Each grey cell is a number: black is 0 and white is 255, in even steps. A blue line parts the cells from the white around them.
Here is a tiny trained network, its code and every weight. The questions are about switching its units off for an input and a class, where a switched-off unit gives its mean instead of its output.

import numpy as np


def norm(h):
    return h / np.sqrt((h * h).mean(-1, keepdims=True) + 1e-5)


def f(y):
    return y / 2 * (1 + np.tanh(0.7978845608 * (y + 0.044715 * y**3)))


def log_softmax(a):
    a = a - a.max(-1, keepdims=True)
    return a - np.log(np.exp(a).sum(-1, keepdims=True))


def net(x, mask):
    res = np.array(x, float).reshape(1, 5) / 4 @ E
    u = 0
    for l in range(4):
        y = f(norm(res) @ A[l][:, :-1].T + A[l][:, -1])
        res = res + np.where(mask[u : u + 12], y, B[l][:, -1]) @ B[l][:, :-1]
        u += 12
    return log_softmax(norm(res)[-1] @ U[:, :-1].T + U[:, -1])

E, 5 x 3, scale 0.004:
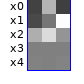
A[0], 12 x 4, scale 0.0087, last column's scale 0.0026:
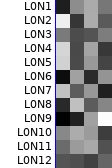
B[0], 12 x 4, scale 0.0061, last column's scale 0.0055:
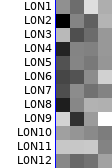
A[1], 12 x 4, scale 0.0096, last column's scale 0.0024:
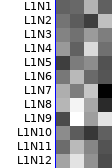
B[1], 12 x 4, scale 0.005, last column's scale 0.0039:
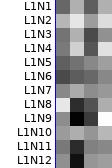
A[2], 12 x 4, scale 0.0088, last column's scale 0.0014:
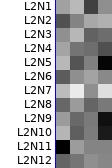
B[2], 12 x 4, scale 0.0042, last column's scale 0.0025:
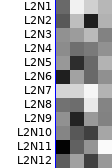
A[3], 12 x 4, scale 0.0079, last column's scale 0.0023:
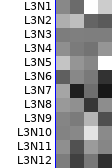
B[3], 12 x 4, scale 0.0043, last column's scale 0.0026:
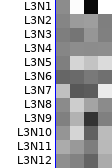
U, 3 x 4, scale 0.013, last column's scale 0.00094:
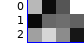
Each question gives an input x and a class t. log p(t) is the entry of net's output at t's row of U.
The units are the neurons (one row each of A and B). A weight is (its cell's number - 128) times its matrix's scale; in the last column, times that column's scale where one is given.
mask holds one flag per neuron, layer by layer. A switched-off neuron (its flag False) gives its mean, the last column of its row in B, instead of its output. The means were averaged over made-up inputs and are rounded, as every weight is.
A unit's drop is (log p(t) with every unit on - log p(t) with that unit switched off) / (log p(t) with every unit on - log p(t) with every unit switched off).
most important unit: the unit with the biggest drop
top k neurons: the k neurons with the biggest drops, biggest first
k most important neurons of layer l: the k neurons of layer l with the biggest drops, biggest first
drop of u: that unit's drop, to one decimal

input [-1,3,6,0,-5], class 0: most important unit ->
L0N9
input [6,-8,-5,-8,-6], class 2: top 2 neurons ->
(L1N2; L0N2)
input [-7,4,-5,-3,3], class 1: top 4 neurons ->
(L0N2; L1N9; L0N4; L1N8)
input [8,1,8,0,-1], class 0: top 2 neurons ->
(L1N9; L0N2)
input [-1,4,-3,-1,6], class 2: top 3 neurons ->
(L1N9; L1N4; L1N8)
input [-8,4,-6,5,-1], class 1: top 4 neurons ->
(L0N2; L0N4; L1N9; L1N8)
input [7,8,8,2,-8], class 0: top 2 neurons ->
(L1N9; L1N8)
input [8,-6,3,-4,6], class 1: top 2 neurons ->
(L0N9; L0N8)
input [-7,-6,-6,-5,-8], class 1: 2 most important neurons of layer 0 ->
(L0N2; L0N4)
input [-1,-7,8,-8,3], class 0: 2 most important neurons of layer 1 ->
(L1N12; L1N8)
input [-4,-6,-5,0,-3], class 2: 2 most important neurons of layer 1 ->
(L1N2; L1N9)
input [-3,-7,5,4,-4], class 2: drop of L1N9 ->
0.1
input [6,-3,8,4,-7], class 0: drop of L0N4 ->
0.0
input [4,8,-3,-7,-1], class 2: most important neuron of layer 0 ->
(L0N9)
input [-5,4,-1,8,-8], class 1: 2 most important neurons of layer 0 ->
(L0N2; L0N4)
